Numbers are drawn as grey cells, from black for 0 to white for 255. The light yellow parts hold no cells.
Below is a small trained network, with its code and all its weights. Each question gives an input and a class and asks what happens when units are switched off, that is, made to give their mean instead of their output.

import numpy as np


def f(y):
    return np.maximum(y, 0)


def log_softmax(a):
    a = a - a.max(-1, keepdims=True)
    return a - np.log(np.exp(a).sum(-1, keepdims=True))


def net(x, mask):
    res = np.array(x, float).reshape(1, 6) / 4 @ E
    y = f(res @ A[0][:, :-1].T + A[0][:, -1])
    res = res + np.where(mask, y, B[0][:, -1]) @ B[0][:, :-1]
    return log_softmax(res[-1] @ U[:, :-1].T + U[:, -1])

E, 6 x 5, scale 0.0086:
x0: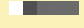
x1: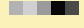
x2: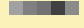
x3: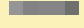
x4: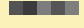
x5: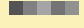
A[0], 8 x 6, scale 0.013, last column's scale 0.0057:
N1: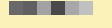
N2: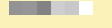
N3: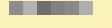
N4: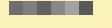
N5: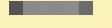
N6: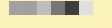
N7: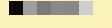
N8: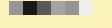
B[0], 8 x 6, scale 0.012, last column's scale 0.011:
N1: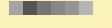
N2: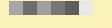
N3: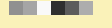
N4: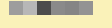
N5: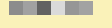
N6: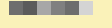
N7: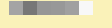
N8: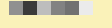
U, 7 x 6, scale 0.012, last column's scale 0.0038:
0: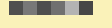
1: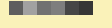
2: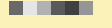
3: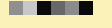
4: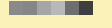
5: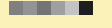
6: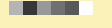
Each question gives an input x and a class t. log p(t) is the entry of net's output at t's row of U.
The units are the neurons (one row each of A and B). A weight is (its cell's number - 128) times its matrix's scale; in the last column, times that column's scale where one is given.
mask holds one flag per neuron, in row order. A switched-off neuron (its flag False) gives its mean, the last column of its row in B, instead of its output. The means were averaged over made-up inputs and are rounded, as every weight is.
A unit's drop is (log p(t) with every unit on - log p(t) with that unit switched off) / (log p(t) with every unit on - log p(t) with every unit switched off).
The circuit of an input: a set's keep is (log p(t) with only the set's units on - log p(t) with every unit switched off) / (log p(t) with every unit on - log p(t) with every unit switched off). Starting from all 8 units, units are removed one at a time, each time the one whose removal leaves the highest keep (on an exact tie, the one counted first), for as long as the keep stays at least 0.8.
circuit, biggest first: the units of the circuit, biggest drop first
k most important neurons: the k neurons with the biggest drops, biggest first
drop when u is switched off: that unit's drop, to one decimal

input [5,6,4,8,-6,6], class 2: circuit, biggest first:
(N8; N3)
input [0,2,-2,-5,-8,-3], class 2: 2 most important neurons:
(N8; N3)
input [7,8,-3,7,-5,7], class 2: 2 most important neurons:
(N8; N3)
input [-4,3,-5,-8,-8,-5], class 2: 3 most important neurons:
(N3; N8; N1)
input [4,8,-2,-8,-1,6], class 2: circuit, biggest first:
(N8)
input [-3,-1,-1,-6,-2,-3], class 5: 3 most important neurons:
(N8; N6; N7)
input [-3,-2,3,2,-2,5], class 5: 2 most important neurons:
(N8; N6)
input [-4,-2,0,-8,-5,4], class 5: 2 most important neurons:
(N8; N6)
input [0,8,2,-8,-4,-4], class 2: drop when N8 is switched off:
0.1
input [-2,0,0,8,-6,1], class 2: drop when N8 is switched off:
0.4
